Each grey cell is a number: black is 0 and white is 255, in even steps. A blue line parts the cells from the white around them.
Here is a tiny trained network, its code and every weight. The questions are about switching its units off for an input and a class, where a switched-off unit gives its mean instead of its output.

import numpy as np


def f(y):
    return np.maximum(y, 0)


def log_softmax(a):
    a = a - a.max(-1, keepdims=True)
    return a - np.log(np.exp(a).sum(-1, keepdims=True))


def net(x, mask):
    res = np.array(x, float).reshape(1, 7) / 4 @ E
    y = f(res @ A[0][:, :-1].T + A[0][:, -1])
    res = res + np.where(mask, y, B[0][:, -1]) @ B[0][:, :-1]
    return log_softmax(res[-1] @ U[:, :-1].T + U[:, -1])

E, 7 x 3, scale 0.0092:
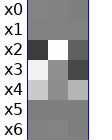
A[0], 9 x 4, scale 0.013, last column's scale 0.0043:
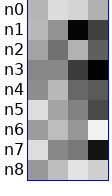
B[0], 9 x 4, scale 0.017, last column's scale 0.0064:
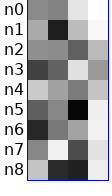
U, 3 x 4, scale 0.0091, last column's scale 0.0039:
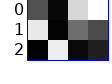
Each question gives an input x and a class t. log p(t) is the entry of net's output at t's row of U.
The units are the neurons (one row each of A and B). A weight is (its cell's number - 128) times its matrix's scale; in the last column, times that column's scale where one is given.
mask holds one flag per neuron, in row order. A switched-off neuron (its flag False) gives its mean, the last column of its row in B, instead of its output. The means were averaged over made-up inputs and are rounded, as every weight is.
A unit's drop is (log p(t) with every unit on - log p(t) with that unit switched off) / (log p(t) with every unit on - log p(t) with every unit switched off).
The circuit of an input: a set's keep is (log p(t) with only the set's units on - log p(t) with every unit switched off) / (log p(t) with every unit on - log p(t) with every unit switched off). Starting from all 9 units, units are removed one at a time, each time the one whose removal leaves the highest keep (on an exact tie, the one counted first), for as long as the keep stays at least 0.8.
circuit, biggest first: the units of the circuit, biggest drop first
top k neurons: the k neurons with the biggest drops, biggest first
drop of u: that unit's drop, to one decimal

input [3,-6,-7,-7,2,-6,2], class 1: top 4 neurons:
n6, n0, n2, n3
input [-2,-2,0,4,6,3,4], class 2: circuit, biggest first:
n7
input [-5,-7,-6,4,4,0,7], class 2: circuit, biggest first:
n7, n5
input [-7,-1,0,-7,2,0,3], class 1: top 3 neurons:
n8, n6, n0
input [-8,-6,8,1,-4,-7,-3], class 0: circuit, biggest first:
n7, n5
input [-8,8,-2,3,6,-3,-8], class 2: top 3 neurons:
n7, n5, n1
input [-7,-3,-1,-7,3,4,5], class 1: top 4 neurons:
n8, n6, n0, n3
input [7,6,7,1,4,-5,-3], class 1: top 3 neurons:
n8, n4, n3
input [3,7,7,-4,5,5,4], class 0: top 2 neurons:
n6, n0
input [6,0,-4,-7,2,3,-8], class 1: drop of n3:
0.2
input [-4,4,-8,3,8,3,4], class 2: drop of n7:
0.4
